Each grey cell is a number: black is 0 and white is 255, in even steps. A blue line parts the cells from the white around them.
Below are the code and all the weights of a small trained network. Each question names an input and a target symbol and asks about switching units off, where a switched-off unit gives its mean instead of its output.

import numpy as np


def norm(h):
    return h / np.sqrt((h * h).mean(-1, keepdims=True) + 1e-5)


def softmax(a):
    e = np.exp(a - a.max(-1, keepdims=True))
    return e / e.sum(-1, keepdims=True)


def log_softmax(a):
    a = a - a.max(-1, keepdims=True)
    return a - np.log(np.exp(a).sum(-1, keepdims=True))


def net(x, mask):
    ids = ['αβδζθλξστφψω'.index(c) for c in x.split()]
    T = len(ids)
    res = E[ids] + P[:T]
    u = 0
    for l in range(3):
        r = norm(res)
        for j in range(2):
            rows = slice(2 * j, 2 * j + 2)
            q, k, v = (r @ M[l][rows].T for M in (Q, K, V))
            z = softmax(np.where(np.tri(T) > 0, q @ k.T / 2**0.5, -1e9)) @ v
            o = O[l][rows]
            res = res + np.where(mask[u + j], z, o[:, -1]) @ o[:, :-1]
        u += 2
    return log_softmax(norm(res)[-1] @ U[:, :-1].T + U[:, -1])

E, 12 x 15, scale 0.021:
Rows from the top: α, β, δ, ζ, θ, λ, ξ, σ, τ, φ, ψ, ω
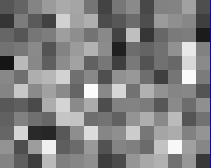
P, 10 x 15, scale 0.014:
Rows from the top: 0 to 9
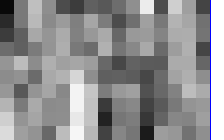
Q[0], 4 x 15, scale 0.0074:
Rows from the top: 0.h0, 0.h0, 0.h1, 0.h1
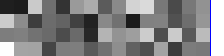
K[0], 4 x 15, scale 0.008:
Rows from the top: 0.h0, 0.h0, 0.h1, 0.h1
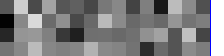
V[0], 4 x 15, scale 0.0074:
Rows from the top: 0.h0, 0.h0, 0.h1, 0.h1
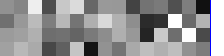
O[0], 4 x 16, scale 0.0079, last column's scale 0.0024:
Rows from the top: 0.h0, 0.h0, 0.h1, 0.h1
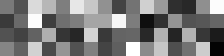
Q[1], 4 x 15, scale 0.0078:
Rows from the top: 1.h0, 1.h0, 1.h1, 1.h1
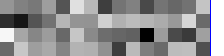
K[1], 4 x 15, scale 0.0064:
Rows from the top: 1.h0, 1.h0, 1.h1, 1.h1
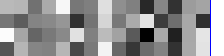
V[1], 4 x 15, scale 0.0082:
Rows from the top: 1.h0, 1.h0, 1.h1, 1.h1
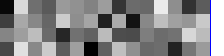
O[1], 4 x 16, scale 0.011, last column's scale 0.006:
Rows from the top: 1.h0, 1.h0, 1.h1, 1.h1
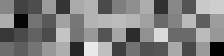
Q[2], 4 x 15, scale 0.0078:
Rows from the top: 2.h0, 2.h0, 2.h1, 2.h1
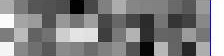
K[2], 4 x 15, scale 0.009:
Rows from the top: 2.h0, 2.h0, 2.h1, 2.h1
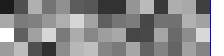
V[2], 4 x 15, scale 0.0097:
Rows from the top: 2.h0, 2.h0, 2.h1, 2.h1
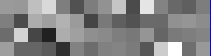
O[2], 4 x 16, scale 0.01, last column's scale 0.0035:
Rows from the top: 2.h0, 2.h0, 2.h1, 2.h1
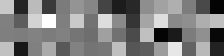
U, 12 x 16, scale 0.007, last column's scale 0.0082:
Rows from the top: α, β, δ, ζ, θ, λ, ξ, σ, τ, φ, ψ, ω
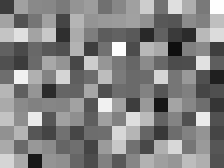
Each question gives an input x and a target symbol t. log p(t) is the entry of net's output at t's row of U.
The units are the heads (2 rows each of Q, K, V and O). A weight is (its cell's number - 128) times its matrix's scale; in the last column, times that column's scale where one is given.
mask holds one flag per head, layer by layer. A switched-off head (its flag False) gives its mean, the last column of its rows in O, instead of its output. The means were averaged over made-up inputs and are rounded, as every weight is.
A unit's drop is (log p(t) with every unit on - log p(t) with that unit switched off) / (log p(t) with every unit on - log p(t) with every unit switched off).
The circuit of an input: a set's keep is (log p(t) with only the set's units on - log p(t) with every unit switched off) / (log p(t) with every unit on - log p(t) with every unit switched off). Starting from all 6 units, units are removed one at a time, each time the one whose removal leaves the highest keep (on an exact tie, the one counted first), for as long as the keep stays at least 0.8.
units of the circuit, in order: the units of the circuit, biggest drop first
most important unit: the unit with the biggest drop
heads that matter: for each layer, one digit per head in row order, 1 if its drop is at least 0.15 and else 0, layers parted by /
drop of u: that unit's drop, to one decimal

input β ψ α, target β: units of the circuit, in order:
[1.h0]
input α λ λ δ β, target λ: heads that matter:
00 / 10 / 01
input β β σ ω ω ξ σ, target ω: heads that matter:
10 / 00 / 00
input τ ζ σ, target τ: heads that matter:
01 / 00 / 00
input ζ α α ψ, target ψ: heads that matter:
11 / 00 / 01
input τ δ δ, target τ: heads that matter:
01 / 00 / 00
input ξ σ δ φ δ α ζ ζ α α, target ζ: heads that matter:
00 / 01 / 00
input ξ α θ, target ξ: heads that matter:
00 / 00 / 10
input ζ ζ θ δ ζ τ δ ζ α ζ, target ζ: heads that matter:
00 / 01 / 00
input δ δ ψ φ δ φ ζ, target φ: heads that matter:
10 / 00 / 10
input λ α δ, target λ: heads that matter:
00 / 10 / 00
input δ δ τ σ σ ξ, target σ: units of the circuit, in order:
[0.h1 2.h1]
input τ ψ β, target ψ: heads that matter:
10 / 00 / 01
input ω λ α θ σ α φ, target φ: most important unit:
2.h0
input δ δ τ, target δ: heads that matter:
00 / 10 / 00
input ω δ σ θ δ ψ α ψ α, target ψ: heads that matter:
00 / 00 / 01
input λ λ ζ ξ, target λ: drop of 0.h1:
-0.1
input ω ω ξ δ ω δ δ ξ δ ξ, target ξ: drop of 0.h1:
0.0
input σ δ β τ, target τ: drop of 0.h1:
0.5
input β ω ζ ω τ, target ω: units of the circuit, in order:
[0.h0]
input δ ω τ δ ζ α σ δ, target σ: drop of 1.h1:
-0.1
